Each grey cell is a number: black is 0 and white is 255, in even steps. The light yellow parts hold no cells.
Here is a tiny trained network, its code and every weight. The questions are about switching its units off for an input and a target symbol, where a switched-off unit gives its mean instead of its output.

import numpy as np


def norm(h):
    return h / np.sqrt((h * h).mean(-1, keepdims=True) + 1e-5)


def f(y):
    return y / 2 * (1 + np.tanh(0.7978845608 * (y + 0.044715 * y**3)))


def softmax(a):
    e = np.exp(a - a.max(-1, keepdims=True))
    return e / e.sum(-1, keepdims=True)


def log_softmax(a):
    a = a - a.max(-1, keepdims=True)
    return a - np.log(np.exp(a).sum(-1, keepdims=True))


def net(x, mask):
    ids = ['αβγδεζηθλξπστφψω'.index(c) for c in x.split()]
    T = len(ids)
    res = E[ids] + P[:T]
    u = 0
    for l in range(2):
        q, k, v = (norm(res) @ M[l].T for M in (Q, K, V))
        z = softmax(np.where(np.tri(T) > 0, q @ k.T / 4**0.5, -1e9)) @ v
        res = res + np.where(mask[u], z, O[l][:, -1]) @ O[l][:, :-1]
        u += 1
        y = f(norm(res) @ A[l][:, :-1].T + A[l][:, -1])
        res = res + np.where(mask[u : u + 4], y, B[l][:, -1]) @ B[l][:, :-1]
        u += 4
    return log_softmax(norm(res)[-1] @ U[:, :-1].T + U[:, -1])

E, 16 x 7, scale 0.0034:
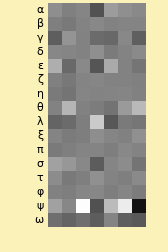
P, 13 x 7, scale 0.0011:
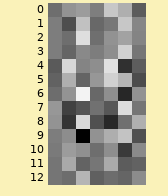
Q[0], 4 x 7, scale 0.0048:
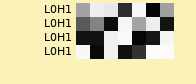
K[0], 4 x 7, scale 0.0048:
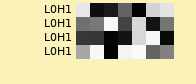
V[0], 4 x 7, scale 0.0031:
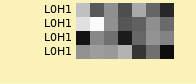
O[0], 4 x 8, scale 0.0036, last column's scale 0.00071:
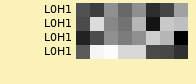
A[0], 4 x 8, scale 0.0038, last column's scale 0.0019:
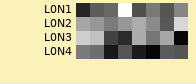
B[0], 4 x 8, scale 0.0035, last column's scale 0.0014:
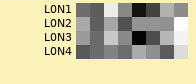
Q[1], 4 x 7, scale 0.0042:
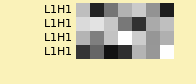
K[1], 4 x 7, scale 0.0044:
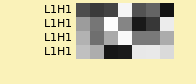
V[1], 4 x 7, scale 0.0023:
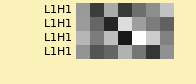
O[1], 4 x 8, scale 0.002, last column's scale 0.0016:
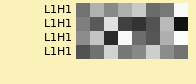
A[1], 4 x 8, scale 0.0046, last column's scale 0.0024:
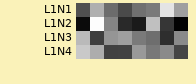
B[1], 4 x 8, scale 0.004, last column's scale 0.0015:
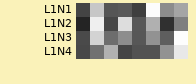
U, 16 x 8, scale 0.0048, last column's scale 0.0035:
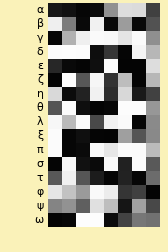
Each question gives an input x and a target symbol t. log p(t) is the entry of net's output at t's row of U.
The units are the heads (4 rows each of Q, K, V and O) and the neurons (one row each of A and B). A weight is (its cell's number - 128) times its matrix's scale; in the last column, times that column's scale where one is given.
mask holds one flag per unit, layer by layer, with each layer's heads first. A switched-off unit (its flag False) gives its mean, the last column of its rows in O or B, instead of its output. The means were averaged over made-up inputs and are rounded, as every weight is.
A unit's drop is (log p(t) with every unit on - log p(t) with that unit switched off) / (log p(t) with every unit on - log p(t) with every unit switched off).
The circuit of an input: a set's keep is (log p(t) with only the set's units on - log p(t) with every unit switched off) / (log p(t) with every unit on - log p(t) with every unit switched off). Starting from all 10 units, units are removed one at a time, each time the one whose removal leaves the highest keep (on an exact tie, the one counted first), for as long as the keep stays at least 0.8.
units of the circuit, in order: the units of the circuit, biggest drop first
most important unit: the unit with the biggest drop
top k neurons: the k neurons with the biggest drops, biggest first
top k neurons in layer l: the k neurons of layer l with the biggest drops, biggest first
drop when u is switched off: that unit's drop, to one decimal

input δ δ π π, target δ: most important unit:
L0H1
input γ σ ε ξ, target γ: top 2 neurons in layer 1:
[L1N1, L1N4]
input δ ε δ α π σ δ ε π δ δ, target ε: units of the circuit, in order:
[L0H1, L0N4]
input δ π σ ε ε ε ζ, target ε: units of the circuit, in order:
[L0H1, L0N3]
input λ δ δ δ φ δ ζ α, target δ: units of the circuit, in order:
[L0H1, L0N3]
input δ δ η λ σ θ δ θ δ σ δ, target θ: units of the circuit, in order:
[L0H1, L1N1]
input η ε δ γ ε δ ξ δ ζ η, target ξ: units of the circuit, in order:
[L0H1, L1N2]
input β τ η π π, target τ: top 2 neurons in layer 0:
[L0N3, L0N2]
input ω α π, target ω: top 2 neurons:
[L0N1, L0N4]
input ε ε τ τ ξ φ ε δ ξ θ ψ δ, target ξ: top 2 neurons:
[L1N2, L1N1]
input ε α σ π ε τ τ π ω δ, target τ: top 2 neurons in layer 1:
[L1N3, L1N4]
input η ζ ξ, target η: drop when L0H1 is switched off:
0.7
